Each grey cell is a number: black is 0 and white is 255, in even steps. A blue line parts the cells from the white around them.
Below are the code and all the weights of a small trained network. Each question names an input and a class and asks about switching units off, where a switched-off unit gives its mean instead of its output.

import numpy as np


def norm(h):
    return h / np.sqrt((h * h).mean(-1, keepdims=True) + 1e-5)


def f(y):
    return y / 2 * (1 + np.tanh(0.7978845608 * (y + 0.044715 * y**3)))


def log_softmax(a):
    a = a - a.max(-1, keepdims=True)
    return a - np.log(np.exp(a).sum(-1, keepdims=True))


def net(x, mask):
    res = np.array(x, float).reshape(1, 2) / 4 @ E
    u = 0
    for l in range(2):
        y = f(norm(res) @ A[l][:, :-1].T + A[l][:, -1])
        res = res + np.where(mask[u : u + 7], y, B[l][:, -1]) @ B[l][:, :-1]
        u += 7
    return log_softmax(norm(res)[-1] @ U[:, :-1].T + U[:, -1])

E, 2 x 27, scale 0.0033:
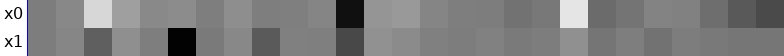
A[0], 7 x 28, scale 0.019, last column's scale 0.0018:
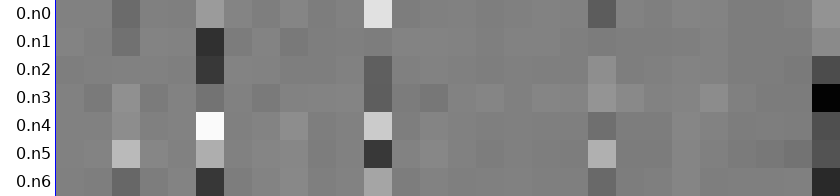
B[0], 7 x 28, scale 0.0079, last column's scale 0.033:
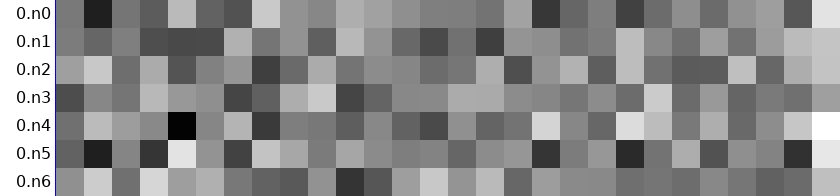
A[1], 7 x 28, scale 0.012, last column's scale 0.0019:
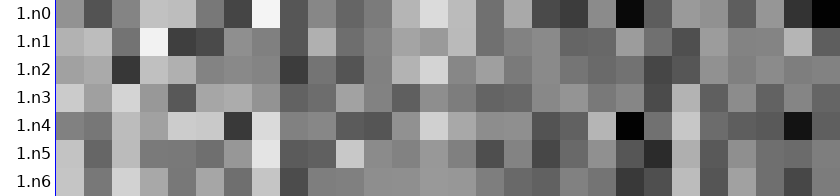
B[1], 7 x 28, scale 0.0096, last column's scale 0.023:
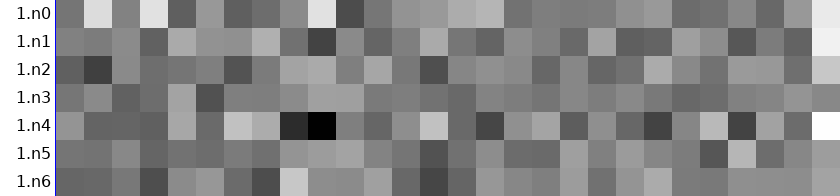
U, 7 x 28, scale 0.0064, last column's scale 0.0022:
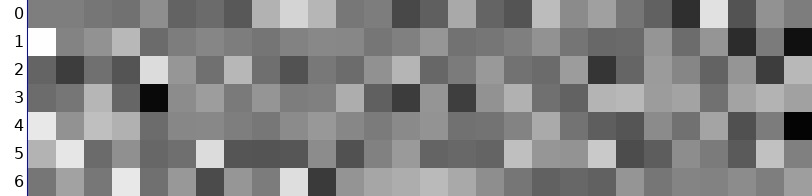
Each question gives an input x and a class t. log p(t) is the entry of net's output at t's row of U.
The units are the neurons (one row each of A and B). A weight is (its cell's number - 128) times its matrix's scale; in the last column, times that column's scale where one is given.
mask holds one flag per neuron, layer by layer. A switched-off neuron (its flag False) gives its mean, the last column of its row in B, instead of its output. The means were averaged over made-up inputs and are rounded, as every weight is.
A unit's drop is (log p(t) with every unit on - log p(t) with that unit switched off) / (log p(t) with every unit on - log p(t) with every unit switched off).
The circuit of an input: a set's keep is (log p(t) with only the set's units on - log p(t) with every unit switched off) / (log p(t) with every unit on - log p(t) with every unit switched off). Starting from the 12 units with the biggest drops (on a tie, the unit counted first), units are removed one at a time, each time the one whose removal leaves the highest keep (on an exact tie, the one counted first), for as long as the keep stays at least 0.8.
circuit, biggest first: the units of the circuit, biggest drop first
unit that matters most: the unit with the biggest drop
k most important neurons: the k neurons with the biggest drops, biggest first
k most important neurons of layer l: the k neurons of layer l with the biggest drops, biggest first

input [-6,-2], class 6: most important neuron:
0.n1
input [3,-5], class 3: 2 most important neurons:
0.n4; 0.n0
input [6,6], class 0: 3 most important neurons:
0.n2; 0.n6; 0.n1
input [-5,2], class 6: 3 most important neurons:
1.n0; 0.n4; 0.n5
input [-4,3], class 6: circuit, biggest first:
0.n4; 1.n0
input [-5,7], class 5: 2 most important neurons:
0.n5; 0.n0
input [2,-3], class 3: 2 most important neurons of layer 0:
0.n4; 0.n0
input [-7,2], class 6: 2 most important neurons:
1.n0; 0.n5
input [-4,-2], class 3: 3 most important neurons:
0.n4; 0.n5; 1.n4
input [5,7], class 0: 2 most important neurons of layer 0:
0.n2; 0.n4
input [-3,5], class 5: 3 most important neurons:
0.n5; 0.n0; 0.n1
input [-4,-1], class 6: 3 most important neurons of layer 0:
0.n2; 0.n1; 0.n0
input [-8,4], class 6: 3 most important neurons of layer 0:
0.n4; 0.n6; 0.n5
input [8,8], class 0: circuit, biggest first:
1.n4
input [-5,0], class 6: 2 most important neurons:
1.n0; 0.n0
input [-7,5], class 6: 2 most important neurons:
0.n6; 0.n4
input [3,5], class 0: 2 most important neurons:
0.n4; 1.n4
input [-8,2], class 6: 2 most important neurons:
1.n0; 0.n5
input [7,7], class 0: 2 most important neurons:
0.n2; 0.n6
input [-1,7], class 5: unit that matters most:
0.n1
